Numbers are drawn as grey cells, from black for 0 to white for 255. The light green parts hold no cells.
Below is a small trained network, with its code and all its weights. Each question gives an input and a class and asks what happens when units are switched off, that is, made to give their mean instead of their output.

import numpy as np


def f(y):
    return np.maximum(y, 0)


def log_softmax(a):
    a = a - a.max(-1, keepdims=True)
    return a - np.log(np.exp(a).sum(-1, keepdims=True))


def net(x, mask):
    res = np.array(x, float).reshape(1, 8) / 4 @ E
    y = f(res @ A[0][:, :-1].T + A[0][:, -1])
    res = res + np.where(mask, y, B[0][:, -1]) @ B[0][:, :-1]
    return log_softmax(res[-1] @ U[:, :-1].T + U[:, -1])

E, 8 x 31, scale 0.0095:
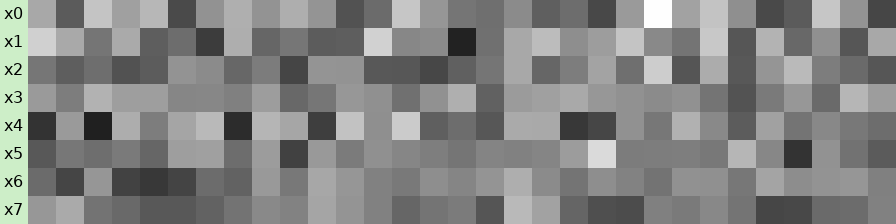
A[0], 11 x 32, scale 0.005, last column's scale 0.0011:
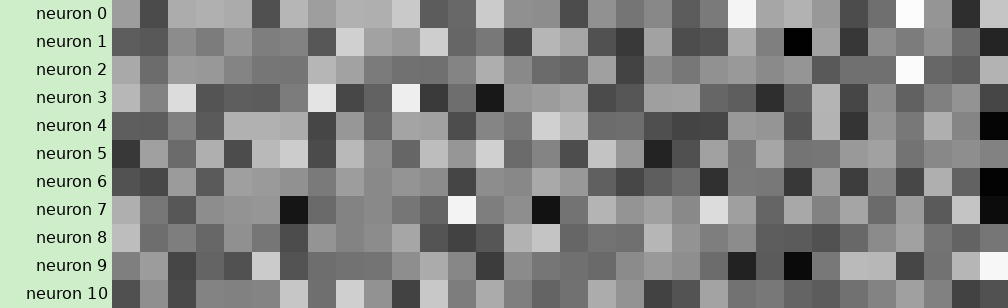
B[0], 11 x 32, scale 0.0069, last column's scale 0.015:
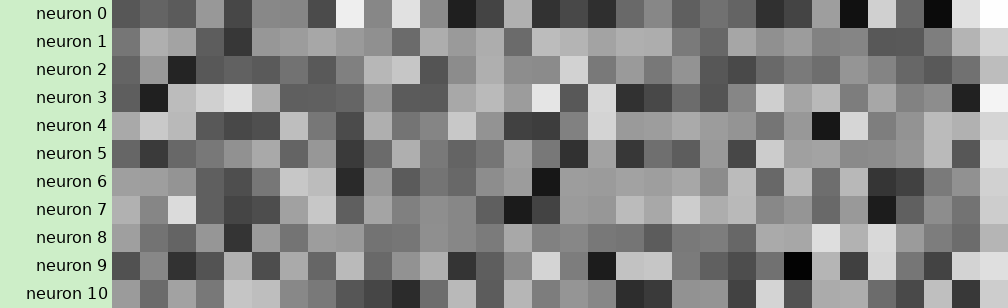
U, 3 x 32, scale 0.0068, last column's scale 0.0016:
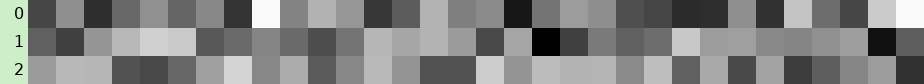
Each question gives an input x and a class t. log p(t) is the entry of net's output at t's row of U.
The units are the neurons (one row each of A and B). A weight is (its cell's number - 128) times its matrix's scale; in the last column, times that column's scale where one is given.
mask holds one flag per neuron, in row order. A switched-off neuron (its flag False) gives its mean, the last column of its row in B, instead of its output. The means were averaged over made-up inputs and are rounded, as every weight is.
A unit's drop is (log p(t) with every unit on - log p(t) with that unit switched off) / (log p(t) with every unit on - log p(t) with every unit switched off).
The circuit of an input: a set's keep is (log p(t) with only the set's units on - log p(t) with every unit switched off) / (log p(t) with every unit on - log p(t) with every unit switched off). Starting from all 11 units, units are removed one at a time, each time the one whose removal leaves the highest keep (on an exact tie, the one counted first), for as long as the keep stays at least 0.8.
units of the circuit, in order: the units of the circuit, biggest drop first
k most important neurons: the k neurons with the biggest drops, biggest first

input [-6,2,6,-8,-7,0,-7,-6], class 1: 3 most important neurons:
neuron 3; neuron 0; neuron 2
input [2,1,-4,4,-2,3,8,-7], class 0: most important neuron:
neuron 10
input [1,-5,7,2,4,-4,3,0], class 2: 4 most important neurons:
neuron 3; neuron 4; neuron 1; neuron 6
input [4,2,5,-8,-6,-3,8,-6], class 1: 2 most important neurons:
neuron 3; neuron 9
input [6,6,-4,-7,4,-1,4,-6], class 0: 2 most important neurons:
neuron 0; neuron 4
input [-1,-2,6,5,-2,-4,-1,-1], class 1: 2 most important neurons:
neuron 0; neuron 7
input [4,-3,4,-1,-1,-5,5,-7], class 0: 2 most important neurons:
neuron 0; neuron 7
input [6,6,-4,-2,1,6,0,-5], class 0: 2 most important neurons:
neuron 0; neuron 4
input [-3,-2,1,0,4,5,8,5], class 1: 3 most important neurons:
neuron 0; neuron 5; neuron 10
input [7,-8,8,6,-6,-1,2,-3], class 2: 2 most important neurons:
neuron 4; neuron 6
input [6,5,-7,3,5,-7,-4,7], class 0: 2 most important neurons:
neuron 0; neuron 3
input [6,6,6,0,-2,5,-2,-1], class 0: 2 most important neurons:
neuron 0; neuron 4
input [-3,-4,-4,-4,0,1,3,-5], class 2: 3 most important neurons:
neuron 0; neuron 6; neuron 4
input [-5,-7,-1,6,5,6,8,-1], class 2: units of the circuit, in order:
neuron 4
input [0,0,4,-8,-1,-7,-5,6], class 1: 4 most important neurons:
neuron 0; neuron 9; neuron 7; neuron 4
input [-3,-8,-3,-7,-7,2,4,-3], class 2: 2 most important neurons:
neuron 6; neuron 4
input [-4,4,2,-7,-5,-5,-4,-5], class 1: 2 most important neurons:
neuron 0; neuron 3
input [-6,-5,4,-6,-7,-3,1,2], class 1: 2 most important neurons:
neuron 3; neuron 0
